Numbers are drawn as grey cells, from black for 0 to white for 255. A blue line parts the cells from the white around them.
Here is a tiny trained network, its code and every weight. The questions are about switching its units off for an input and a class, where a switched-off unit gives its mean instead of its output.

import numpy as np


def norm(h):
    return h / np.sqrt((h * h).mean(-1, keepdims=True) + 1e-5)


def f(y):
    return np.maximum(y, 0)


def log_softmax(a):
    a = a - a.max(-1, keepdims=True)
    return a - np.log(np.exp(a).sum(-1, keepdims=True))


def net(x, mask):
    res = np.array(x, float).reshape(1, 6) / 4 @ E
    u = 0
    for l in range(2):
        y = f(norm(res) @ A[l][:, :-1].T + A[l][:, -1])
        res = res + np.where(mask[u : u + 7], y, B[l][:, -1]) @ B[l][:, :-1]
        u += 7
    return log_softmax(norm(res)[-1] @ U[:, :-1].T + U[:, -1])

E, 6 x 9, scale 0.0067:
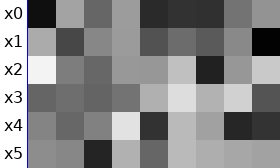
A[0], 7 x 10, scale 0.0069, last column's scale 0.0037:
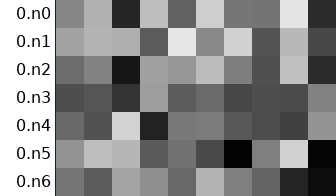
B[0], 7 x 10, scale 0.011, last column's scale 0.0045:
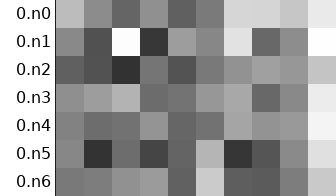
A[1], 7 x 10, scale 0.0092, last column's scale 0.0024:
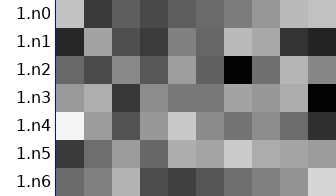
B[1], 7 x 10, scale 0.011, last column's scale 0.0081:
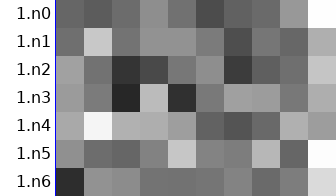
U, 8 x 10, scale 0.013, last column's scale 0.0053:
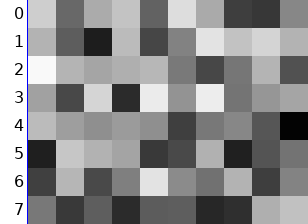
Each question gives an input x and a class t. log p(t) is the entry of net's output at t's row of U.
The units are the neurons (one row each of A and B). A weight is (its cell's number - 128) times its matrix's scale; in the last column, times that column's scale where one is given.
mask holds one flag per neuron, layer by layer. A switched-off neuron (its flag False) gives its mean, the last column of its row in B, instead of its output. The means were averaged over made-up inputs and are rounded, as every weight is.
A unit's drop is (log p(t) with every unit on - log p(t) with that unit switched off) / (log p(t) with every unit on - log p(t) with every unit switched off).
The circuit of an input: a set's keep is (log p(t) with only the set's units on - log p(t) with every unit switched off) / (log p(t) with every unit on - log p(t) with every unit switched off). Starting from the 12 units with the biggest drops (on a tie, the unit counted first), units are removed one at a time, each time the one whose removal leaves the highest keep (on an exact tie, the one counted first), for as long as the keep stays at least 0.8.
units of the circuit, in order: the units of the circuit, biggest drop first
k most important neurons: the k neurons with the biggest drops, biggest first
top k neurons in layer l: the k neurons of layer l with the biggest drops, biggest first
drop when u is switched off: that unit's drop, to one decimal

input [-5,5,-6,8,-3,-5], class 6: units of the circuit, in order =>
[1.n1]
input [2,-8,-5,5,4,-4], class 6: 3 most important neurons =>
[1.n5; 1.n1; 0.n3]
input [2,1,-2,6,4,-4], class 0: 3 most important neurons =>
[0.n6; 1.n0; 1.n6]
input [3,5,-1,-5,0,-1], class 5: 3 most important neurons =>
[0.n3; 1.n6; 1.n5]
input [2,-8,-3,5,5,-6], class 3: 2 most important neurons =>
[0.n1; 1.n5]
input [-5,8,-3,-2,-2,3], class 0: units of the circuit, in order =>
[0.n6; 0.n0]
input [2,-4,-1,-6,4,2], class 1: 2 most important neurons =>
[0.n0; 1.n3]
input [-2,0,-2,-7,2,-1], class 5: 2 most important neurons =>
[1.n2; 1.n6]
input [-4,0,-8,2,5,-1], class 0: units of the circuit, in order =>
[0.n6; 1.n6]
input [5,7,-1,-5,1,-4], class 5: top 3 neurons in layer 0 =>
[0.n3; 0.n4; 0.n2]
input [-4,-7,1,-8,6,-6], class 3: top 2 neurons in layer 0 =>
[0.n1; 0.n2]
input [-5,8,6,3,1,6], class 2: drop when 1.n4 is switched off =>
0.9
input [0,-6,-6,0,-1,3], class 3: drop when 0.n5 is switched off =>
-0.1
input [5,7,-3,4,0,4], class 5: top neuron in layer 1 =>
[1.n5]
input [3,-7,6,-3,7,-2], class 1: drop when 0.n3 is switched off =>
0.0
